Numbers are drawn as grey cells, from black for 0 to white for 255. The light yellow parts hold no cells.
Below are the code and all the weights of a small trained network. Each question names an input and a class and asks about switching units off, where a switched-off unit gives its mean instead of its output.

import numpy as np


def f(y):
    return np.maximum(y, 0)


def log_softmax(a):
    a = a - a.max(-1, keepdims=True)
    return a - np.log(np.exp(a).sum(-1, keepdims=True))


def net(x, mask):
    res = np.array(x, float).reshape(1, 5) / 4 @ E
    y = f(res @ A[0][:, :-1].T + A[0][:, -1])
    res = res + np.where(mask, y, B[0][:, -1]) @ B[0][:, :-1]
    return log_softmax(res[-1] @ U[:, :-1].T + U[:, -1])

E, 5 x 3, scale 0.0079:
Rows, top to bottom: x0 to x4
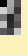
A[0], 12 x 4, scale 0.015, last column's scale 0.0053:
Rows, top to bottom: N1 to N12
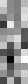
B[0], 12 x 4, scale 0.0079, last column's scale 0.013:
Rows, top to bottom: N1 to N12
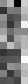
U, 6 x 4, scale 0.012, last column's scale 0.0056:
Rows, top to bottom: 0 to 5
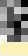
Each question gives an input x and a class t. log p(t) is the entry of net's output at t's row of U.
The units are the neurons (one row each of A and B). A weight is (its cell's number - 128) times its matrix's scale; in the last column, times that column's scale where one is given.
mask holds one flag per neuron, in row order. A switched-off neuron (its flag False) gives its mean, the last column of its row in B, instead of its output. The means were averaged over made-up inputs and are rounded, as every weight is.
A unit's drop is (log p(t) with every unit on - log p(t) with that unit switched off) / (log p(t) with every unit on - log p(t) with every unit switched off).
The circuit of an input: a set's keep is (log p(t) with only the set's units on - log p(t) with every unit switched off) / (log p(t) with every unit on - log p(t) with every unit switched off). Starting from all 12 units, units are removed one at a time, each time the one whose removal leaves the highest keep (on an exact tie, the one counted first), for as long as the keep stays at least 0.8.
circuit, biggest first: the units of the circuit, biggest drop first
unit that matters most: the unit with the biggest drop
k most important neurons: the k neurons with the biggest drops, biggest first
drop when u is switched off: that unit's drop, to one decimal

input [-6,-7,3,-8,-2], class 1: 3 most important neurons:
N1, N12, N6
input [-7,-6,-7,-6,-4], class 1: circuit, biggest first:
N6
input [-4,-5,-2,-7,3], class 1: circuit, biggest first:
N1, N6
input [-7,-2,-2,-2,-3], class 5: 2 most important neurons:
N6, N8
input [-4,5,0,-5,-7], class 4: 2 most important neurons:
N9, N8
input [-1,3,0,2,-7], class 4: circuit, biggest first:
N4, N9, N8
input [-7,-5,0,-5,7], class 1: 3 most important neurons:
N1, N6, N12
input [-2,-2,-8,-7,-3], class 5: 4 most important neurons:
N6, N9, N8, N10
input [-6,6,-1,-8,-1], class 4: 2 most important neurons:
N1, N2
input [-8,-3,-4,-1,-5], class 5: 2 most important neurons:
N6, N8
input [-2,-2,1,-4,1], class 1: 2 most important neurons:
N1, N12
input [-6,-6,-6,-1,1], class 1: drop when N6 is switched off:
0.2
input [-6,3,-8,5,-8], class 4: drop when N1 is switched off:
0.2
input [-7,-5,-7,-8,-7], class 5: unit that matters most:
N6
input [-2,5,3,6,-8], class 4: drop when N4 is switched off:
0.2
